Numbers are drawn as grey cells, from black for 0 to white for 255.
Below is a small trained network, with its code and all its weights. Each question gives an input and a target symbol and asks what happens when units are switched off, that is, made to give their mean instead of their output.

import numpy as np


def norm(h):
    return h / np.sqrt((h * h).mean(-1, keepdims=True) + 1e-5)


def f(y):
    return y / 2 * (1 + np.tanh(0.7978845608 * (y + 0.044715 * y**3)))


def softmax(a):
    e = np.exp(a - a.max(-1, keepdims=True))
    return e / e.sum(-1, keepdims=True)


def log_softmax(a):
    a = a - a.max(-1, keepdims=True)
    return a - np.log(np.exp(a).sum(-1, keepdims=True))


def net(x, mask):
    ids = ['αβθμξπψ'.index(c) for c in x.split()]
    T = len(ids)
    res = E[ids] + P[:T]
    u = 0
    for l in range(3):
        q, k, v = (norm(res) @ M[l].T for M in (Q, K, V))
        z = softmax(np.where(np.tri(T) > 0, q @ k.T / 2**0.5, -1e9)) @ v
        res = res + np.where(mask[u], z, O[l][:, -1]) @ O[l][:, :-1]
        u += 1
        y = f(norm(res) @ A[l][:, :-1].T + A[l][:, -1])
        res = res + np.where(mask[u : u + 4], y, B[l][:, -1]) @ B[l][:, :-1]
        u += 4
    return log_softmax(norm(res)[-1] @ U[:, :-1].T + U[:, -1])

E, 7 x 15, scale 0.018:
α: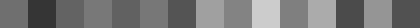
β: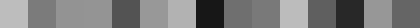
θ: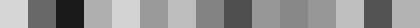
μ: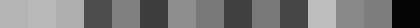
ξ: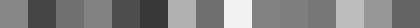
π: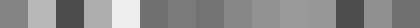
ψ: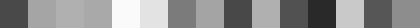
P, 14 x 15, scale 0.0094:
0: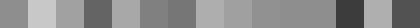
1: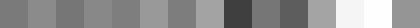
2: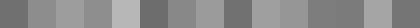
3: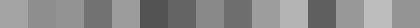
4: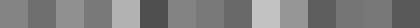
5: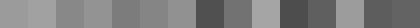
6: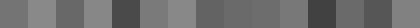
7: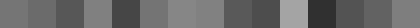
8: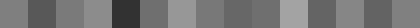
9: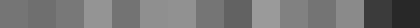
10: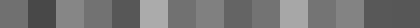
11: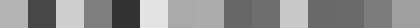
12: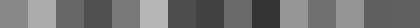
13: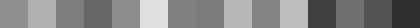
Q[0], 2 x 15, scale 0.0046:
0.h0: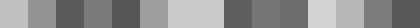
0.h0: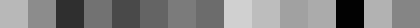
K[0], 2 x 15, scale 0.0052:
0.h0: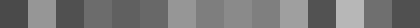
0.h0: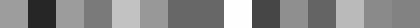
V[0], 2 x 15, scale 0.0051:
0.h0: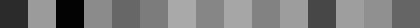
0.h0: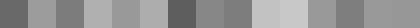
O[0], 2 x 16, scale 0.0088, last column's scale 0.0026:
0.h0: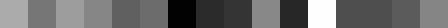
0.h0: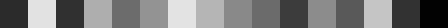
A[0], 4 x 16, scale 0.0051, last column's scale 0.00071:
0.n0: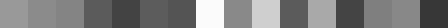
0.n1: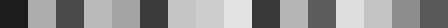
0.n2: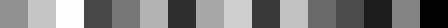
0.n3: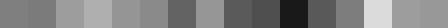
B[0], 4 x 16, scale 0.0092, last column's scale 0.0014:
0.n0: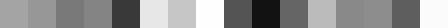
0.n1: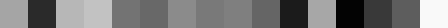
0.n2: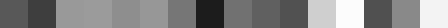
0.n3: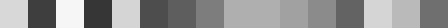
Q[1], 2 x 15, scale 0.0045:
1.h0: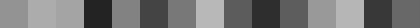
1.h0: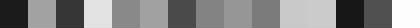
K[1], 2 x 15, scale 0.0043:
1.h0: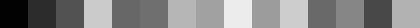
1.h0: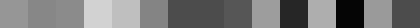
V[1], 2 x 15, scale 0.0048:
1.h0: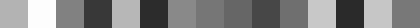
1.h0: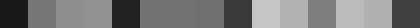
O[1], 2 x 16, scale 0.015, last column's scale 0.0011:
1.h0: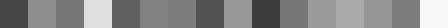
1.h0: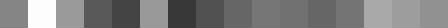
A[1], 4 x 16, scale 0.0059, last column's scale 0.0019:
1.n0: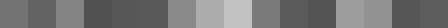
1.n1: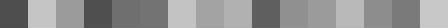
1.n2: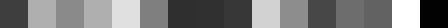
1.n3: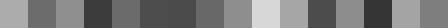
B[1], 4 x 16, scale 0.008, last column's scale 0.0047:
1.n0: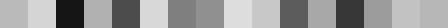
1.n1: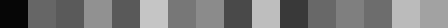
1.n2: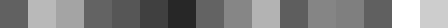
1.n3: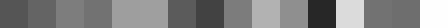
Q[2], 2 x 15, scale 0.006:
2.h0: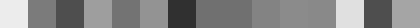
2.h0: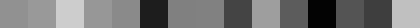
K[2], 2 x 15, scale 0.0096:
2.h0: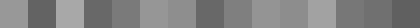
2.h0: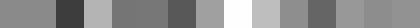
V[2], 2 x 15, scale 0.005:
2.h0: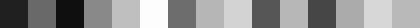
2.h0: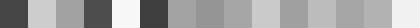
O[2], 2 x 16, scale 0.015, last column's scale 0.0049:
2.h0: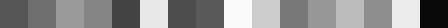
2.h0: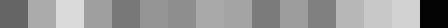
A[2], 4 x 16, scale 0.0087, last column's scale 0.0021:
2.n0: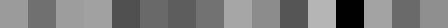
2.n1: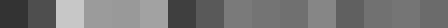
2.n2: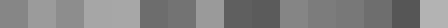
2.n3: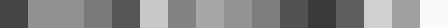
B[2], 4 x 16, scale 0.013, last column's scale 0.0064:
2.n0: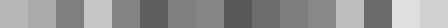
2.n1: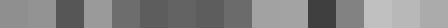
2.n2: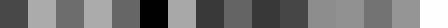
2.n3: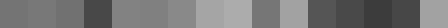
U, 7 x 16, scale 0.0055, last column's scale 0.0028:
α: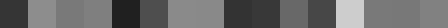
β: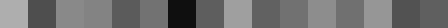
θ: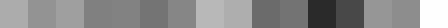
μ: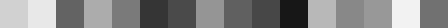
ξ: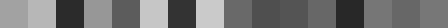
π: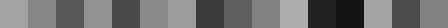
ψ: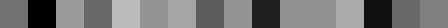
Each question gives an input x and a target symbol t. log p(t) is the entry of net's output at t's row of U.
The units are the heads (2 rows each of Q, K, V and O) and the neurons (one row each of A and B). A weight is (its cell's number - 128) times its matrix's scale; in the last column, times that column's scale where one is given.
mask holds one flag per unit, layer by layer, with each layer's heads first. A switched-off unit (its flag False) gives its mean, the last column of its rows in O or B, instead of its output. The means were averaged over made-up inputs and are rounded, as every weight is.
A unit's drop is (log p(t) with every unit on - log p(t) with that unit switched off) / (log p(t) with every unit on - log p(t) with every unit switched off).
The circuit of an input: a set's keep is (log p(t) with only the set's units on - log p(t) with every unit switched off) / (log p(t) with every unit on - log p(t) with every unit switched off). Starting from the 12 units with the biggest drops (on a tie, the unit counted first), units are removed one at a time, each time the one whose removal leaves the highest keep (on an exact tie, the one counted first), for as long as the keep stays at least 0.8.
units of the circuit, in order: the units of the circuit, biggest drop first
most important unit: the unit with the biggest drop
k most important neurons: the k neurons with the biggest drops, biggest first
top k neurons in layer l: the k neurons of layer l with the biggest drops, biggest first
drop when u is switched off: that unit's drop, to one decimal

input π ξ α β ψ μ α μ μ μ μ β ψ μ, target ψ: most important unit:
0.h0
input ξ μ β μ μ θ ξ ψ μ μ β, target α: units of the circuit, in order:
(1.h0 2.h0 2.n2)
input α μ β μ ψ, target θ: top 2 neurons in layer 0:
(0.n0 0.n3)
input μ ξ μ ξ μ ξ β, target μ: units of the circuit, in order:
(0.h0 2.n0)
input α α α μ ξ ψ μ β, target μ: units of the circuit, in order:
(2.n0 0.h0)
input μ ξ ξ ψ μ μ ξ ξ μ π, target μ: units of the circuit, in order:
(1.n2 1.n3 2.n0)
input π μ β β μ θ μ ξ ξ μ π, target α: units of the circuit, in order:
(1.h0 2.n2)
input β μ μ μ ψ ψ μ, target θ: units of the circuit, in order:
(0.h0 2.h0 1.h0)
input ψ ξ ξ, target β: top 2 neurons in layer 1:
(1.n3 1.n0)
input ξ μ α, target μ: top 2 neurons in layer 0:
(0.n1 0.n2)
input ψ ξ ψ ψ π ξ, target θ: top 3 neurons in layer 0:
(0.n3 0.n2 0.n0)
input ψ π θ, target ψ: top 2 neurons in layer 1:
(1.n2 1.n0)
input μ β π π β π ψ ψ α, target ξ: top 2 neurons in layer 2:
(2.n2 2.n3)
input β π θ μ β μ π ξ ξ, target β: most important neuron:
(1.n3)
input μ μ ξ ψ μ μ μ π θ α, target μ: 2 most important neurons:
(1.n3 2.n0)
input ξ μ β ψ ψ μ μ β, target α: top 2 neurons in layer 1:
(1.n0 1.n2)
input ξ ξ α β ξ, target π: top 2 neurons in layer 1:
(1.n3 1.n0)
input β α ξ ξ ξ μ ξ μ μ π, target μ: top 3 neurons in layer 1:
(1.n2 1.n3 1.n0)
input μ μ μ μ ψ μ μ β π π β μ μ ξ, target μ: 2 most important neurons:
(0.n1 2.n0)
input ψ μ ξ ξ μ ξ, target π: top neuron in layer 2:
(2.n0)
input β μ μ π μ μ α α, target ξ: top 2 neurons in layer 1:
(1.n1 1.n2)
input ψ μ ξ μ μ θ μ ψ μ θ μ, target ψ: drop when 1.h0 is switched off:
0.8
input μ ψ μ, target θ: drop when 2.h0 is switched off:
0.7
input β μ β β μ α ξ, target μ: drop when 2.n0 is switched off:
0.9
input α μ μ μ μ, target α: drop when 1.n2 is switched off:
0.0
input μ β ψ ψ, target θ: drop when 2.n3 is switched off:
0.2
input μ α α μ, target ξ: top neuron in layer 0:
(0.n0)
